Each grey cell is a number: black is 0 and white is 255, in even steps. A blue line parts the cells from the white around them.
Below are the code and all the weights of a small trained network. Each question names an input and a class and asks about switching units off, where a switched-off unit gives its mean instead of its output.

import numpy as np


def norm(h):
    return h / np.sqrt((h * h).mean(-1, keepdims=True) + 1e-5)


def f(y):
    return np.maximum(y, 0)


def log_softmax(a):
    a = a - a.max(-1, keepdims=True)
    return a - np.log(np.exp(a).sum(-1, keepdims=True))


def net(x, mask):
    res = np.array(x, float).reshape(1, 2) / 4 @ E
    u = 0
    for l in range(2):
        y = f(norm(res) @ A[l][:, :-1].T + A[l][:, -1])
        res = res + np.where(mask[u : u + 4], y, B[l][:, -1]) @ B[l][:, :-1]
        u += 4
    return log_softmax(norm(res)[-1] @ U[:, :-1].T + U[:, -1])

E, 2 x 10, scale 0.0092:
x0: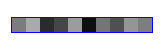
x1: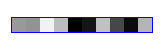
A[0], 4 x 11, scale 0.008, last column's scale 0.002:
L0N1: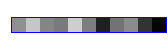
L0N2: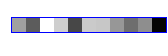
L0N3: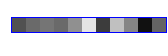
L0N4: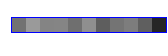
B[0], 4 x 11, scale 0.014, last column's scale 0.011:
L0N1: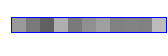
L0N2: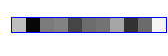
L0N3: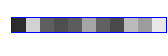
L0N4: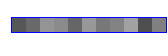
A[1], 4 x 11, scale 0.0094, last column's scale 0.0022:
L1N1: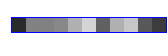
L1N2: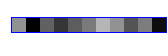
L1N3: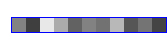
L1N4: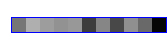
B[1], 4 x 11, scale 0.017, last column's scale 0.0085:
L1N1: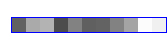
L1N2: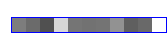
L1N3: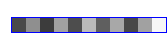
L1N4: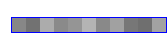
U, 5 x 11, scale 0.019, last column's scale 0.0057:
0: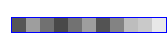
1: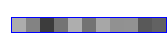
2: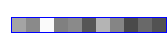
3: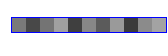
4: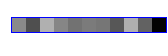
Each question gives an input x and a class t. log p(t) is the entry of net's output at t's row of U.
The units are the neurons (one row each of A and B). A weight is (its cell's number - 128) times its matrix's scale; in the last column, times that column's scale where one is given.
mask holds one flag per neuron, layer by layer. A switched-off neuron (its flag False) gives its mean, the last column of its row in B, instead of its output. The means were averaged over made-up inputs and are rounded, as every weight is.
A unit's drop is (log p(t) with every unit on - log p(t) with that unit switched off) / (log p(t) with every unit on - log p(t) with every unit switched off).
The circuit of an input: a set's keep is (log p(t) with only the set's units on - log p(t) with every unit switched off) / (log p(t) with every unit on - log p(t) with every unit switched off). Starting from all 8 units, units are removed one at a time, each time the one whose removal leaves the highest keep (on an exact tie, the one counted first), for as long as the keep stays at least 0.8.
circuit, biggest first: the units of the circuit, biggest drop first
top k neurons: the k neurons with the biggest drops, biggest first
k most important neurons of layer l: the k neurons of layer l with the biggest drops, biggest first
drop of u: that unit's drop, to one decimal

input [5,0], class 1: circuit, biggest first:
L1N1; L0N3; L0N2; L1N3
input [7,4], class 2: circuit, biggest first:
L0N2; L1N3; L0N3
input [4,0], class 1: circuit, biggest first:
L0N3; L1N1; L0N2; L1N3
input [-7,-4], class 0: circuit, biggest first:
L0N3
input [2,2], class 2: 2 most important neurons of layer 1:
L1N3; L1N2
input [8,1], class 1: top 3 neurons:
L1N1; L0N3; L0N2
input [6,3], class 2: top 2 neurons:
L0N2; L0N3
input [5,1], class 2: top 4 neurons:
L0N3; L0N2; L1N3; L1N4
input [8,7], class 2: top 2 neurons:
L0N2; L1N3
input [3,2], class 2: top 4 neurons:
L0N2; L0N3; L1N3; L1N2
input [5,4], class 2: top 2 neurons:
L0N2; L1N3
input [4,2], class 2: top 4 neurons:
L0N2; L0N3; L1N3; L1N2
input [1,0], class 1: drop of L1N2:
0.2
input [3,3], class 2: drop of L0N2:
1.0
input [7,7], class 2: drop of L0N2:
1.0
